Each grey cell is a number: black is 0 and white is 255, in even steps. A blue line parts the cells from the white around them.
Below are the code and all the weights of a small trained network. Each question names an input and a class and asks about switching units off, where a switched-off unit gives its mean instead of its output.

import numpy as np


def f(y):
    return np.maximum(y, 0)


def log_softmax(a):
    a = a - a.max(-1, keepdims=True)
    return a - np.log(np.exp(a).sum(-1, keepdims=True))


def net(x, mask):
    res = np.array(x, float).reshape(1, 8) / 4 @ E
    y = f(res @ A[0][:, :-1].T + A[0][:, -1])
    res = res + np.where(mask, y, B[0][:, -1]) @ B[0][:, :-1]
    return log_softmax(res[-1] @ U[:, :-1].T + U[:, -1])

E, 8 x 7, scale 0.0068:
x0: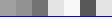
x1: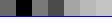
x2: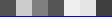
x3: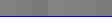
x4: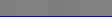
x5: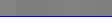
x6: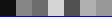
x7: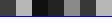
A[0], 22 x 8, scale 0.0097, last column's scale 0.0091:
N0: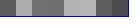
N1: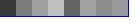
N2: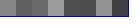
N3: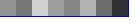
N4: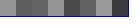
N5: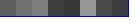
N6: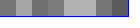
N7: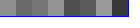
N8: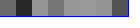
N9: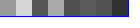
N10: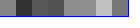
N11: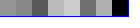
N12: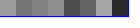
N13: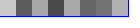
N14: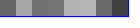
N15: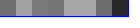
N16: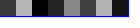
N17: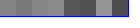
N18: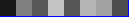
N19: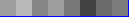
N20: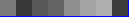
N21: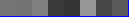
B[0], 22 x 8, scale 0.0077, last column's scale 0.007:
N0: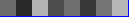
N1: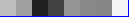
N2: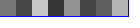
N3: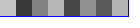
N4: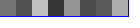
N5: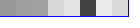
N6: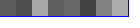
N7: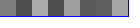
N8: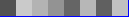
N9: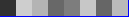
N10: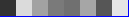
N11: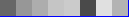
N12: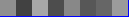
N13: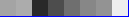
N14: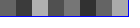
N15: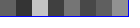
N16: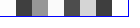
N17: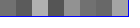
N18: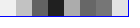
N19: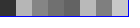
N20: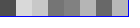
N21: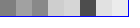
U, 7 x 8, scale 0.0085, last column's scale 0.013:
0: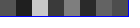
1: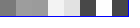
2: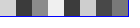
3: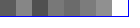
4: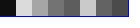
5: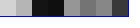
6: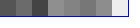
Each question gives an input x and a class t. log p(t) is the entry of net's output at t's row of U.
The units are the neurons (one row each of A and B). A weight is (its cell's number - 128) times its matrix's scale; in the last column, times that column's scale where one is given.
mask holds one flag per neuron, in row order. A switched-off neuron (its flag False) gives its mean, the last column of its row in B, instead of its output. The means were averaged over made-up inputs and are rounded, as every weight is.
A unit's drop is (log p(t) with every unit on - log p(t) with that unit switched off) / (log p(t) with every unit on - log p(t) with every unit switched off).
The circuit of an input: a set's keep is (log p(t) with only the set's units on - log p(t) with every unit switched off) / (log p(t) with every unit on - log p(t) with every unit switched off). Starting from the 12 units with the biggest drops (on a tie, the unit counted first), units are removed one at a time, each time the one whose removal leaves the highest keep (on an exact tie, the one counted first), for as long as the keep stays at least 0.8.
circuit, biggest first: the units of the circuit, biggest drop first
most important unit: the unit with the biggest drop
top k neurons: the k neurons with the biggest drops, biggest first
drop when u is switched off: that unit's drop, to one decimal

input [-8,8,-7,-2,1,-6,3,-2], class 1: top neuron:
N5
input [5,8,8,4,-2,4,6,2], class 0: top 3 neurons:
N0, N14, N6
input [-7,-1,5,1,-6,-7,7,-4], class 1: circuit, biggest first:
N5, N21
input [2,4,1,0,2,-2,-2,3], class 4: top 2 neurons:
N10, N1
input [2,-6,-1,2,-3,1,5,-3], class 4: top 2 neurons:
N9, N19
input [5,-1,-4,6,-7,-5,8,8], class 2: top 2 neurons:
N16, N13
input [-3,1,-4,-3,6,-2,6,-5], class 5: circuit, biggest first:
N1, N18
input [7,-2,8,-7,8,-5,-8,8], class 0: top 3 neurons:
N0, N14, N6
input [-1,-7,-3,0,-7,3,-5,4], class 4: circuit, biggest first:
N9, N19
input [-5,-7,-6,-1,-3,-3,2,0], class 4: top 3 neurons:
N9, N19, N0
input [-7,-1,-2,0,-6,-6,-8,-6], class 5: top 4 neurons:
N13, N16, N11, N8
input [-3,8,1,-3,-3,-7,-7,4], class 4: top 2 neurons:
N10, N20
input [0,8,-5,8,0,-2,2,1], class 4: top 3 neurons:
N10, N20, N8
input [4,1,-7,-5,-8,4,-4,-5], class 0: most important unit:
N16
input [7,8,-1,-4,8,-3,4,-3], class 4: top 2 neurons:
N10, N8
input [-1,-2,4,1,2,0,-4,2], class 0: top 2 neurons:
N1, N18
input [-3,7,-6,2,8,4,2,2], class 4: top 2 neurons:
N10, N20
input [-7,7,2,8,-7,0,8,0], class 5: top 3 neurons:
N18, N1, N11
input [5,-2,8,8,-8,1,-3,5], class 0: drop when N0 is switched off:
0.1
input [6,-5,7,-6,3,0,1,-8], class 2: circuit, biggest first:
N3
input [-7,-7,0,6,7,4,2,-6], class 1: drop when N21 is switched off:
0.5
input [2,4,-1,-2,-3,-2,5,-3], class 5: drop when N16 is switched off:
0.2
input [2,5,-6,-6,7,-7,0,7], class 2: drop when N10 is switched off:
0.0
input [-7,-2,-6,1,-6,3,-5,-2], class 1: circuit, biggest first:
N21, N5
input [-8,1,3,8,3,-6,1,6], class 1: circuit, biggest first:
N5, N21
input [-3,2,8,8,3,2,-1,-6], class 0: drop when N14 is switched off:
0.1
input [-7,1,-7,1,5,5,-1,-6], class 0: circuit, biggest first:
N16
